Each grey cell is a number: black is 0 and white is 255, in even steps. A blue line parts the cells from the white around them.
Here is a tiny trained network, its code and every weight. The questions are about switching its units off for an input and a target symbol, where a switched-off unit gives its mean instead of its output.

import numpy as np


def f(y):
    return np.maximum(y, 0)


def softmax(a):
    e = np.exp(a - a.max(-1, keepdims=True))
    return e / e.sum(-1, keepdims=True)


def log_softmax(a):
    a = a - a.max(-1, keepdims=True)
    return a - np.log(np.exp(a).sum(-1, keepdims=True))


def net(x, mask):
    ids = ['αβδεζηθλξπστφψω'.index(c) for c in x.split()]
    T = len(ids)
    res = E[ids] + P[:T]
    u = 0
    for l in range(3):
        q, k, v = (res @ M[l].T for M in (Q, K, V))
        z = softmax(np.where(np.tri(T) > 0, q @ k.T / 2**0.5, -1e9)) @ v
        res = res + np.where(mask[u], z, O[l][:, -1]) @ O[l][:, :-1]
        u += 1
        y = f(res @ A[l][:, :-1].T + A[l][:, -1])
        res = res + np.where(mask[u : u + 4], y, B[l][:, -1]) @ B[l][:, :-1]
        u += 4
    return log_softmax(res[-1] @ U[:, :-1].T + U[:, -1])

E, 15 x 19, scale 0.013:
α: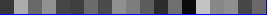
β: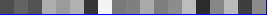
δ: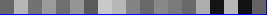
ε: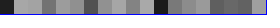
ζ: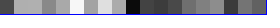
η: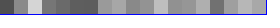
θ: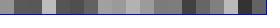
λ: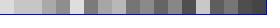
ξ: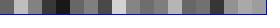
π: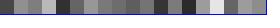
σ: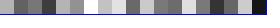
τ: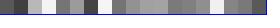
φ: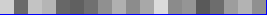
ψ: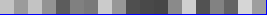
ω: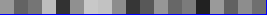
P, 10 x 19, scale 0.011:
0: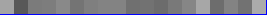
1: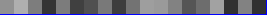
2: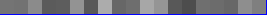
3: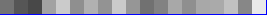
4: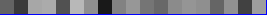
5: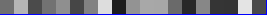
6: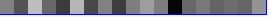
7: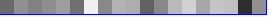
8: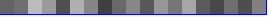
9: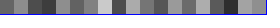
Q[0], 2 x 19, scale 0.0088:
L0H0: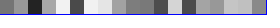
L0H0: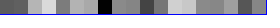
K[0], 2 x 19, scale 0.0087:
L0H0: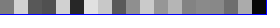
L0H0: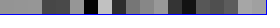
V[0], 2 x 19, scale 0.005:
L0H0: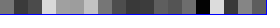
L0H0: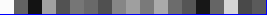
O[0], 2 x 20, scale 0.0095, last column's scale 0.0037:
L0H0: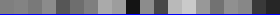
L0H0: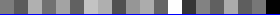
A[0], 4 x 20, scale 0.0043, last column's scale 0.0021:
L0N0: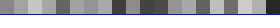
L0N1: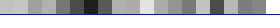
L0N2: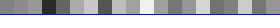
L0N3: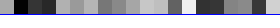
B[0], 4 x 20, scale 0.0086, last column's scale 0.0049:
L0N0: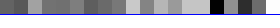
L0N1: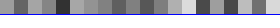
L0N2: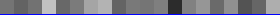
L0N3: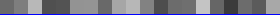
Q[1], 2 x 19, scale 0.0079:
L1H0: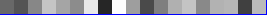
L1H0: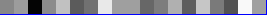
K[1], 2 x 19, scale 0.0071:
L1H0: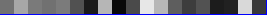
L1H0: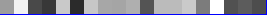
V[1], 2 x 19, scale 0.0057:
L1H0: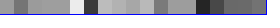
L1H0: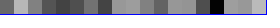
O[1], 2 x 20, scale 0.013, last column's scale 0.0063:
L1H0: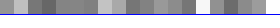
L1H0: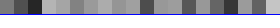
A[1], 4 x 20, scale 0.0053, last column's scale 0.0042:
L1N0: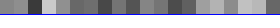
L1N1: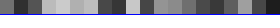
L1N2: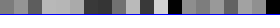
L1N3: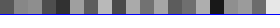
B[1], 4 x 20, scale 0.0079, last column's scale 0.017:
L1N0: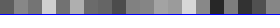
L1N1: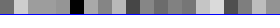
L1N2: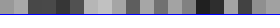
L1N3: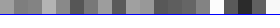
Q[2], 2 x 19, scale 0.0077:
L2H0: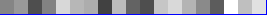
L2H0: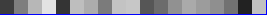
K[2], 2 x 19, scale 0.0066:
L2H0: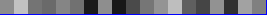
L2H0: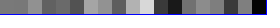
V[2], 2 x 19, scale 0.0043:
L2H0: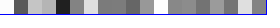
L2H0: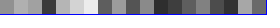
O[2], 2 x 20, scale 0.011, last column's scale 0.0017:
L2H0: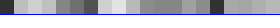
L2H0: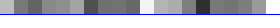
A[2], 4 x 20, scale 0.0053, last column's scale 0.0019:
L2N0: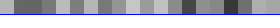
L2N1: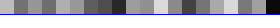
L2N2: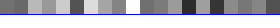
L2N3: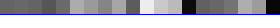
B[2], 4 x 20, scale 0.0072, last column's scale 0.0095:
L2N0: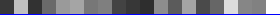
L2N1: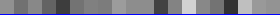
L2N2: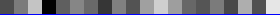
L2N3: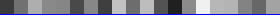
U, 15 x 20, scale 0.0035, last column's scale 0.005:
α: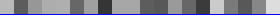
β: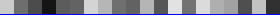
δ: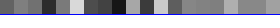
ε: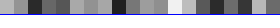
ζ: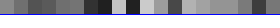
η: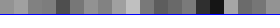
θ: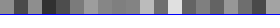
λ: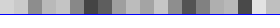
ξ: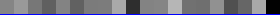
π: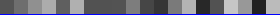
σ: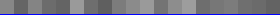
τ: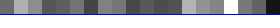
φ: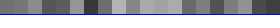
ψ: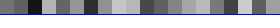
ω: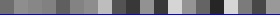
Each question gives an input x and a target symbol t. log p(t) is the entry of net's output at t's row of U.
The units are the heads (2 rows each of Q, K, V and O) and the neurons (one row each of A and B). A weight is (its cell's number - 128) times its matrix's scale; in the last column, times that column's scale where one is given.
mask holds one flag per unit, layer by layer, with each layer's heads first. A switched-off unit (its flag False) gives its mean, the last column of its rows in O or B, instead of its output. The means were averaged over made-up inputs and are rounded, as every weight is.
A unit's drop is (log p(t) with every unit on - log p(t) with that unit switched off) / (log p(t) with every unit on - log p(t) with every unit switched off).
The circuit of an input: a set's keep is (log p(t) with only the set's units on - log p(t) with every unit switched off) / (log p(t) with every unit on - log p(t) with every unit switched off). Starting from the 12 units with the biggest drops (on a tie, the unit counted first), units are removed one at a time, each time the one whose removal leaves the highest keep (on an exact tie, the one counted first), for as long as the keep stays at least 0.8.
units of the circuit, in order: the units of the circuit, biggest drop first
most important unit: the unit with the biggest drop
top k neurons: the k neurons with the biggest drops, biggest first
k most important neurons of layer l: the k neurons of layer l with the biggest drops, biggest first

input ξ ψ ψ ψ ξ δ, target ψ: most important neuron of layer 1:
(L1N2)
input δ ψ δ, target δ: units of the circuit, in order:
(L0H0 L2N0 L2H0)
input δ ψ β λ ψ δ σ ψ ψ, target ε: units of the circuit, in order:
(L2H0 L0N3)
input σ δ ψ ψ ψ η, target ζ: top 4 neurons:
(L2N3 L0N3 L0N0 L2N0)
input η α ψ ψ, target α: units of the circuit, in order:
(L1H0 L1N1)
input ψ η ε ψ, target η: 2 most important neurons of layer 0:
(L0N2 L0N1)
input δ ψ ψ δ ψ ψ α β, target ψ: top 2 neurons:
(L0N0 L1N3)
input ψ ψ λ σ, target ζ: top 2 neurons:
(L0N3 L2N3)
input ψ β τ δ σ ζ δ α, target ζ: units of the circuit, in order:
(L2H0 L0H0 L0N3)
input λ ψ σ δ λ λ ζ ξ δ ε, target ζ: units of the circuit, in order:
(L2N3 L2H0 L0N3)
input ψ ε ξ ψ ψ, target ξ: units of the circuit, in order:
(L1N1 L1H0 L0H0 L2N2)
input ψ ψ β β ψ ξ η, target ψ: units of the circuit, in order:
(L1H0 L0N0 L2H0)
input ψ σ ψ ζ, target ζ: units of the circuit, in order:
(L2H0 L0N3 L2N3 L1N3)
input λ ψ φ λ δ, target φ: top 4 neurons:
(L0N3 L2N2 L0N2 L0N1)
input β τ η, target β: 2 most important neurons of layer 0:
(L0N3 L0N1)
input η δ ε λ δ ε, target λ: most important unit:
L1H0
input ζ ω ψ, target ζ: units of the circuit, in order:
(L0H0 L2H0)
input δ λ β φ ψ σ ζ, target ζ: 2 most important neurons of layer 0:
(L0N3 L0N1)
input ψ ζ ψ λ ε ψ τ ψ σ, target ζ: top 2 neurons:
(L0N3 L0N1)
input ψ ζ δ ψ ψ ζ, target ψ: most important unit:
L0H0
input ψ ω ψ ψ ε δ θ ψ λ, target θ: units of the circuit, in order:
(L0H0 L2N2)
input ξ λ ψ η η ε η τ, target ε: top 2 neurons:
(L1N2 L1N3)
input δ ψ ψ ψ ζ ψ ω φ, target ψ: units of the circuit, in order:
(L0H0 L0N0 L1H0 L2H0)
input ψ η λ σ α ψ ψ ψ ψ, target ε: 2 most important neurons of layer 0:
(L0N3 L0N0)
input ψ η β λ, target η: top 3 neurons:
(L1N2 L1N3 L0N0)
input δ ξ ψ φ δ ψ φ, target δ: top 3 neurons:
(L2N0 L2N2 L1N3)
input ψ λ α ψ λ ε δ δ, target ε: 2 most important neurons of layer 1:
(L1N2 L1N3)
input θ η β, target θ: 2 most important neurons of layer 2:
(L2N2 L2N0)
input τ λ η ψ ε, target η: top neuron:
(L1N3)
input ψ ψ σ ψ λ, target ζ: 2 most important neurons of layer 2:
(L2N3 L2N1)
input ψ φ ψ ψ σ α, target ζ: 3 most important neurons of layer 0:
(L0N3 L0N0 L0N1)
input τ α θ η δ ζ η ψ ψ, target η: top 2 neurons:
(L1N2 L0N2)
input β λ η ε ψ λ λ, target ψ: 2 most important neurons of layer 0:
(L0N0 L0N1)
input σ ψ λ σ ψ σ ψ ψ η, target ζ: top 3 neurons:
(L0N3 L2N3 L0N0)
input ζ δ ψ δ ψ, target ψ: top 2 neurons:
(L1N3 L0N0)
